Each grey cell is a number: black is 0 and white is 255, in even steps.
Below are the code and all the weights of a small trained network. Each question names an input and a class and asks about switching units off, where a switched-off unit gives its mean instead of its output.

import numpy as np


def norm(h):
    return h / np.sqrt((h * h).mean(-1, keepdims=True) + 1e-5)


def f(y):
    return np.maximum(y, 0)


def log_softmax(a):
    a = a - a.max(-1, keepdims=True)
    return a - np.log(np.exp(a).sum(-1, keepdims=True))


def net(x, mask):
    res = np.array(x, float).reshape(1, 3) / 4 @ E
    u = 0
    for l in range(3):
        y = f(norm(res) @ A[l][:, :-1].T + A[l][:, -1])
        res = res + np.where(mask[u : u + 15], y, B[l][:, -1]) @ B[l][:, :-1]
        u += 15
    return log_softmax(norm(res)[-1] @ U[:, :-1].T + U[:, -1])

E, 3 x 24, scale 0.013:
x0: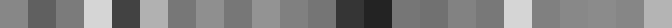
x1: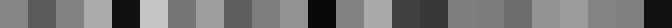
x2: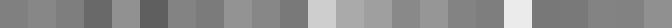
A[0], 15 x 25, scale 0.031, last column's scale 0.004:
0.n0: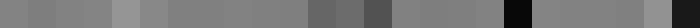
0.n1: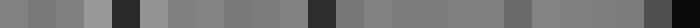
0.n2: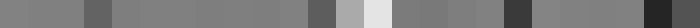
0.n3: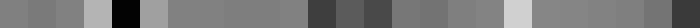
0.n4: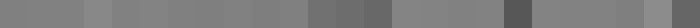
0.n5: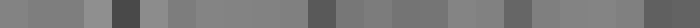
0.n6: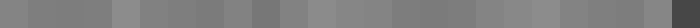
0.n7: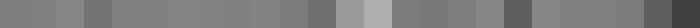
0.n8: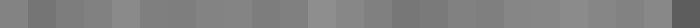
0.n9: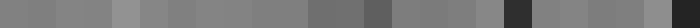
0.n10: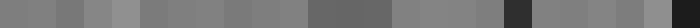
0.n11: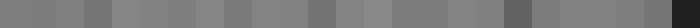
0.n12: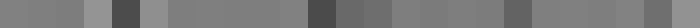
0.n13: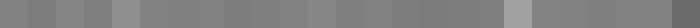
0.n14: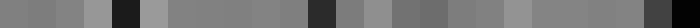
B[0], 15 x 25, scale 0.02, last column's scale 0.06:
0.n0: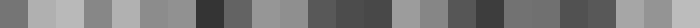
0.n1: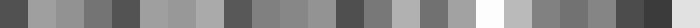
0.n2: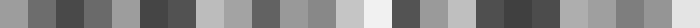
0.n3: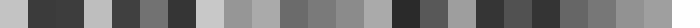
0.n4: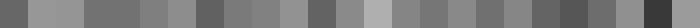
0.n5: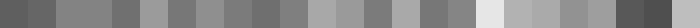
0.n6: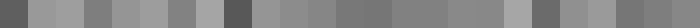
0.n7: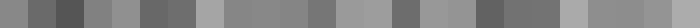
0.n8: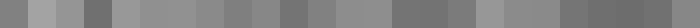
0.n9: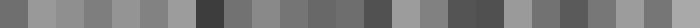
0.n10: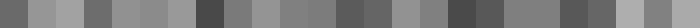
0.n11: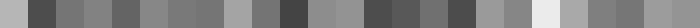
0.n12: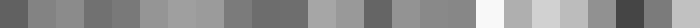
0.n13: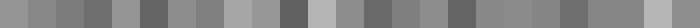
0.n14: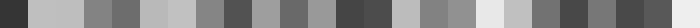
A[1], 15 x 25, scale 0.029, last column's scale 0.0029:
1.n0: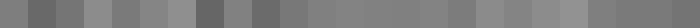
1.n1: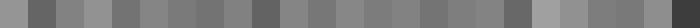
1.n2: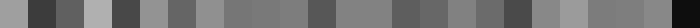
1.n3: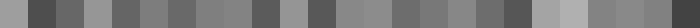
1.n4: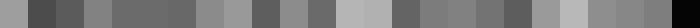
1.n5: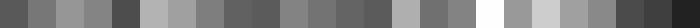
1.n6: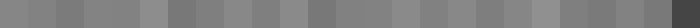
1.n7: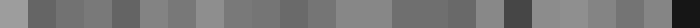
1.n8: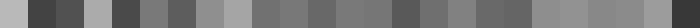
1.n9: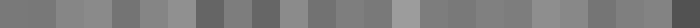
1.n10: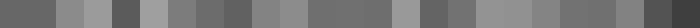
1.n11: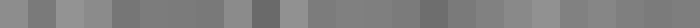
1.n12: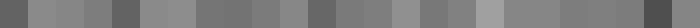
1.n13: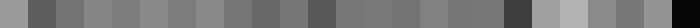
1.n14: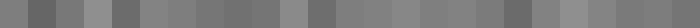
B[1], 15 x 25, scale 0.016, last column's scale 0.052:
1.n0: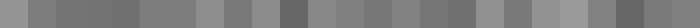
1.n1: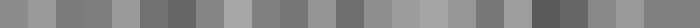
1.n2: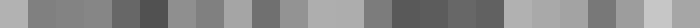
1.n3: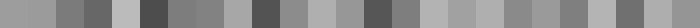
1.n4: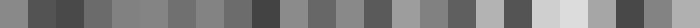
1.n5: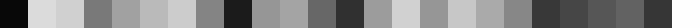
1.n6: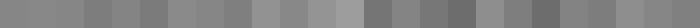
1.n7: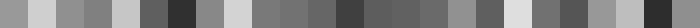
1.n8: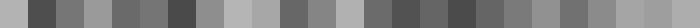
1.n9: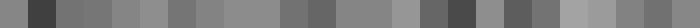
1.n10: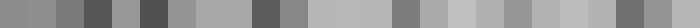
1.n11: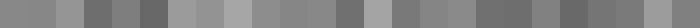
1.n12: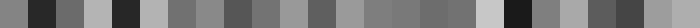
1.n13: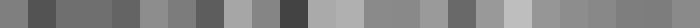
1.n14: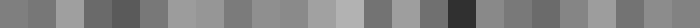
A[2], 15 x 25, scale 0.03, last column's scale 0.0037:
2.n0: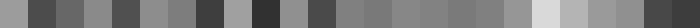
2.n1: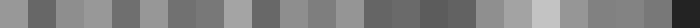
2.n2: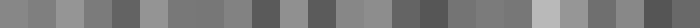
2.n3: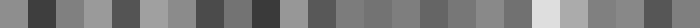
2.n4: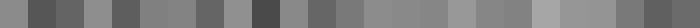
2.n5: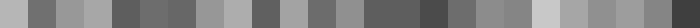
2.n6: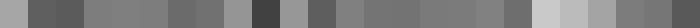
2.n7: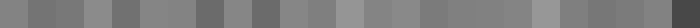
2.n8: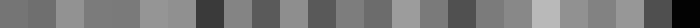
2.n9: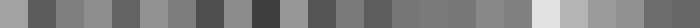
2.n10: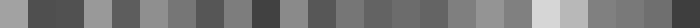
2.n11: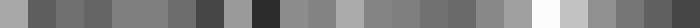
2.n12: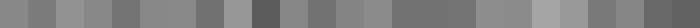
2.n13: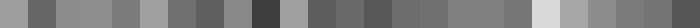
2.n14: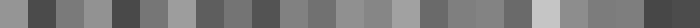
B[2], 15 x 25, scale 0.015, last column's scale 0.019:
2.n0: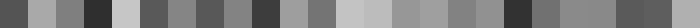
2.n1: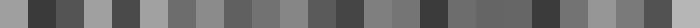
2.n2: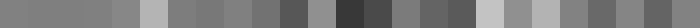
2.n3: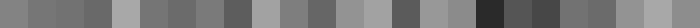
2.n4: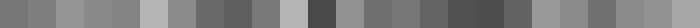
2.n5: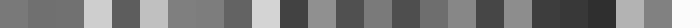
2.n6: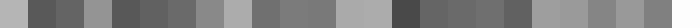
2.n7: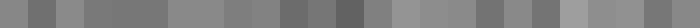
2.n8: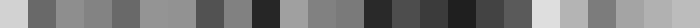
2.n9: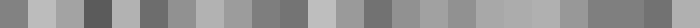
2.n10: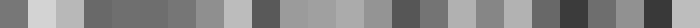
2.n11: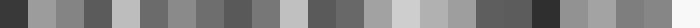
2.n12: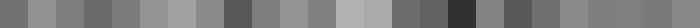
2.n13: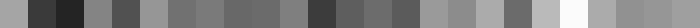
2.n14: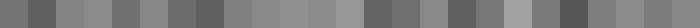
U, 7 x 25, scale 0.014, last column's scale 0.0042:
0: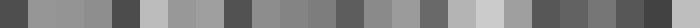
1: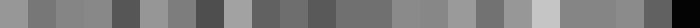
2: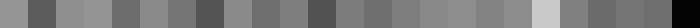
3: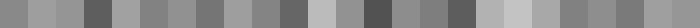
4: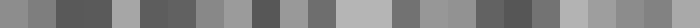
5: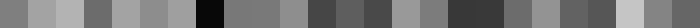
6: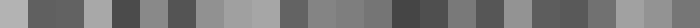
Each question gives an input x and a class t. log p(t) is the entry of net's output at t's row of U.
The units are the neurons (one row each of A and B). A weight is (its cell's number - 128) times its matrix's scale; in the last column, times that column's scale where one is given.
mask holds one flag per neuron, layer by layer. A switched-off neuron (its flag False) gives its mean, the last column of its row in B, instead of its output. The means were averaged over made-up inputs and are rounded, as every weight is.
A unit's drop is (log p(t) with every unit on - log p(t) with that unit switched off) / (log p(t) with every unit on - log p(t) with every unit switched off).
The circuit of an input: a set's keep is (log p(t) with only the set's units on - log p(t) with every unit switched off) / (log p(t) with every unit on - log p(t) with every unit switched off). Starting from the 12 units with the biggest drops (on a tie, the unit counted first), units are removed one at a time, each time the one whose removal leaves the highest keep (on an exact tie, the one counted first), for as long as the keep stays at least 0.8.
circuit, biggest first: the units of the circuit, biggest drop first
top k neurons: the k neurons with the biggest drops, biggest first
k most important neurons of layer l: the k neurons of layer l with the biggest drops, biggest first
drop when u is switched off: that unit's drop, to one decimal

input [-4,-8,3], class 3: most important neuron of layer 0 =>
[0.n2]
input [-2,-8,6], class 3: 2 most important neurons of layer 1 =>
[1.n5; 1.n4]
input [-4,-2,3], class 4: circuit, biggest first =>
[0.n14; 0.n1]
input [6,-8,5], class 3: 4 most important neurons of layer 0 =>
[0.n2; 0.n3; 0.n1; 0.n14]
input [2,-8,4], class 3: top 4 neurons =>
[0.n2; 0.n3; 0.n1; 0.n14]
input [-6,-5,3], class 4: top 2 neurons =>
[0.n14; 0.n1]
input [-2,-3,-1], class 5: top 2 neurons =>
[0.n1; 0.n3]
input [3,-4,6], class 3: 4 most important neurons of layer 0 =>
[0.n2; 0.n3; 0.n1; 0.n14]
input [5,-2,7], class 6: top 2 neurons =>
[0.n14; 0.n1]
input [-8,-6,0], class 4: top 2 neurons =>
[0.n14; 0.n3]
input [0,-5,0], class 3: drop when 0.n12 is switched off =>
0.8
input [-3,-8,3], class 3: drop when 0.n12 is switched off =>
0.7
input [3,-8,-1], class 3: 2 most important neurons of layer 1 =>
[1.n5; 1.n4]
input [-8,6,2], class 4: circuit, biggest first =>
[0.n2]
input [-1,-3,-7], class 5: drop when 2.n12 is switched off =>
0.0
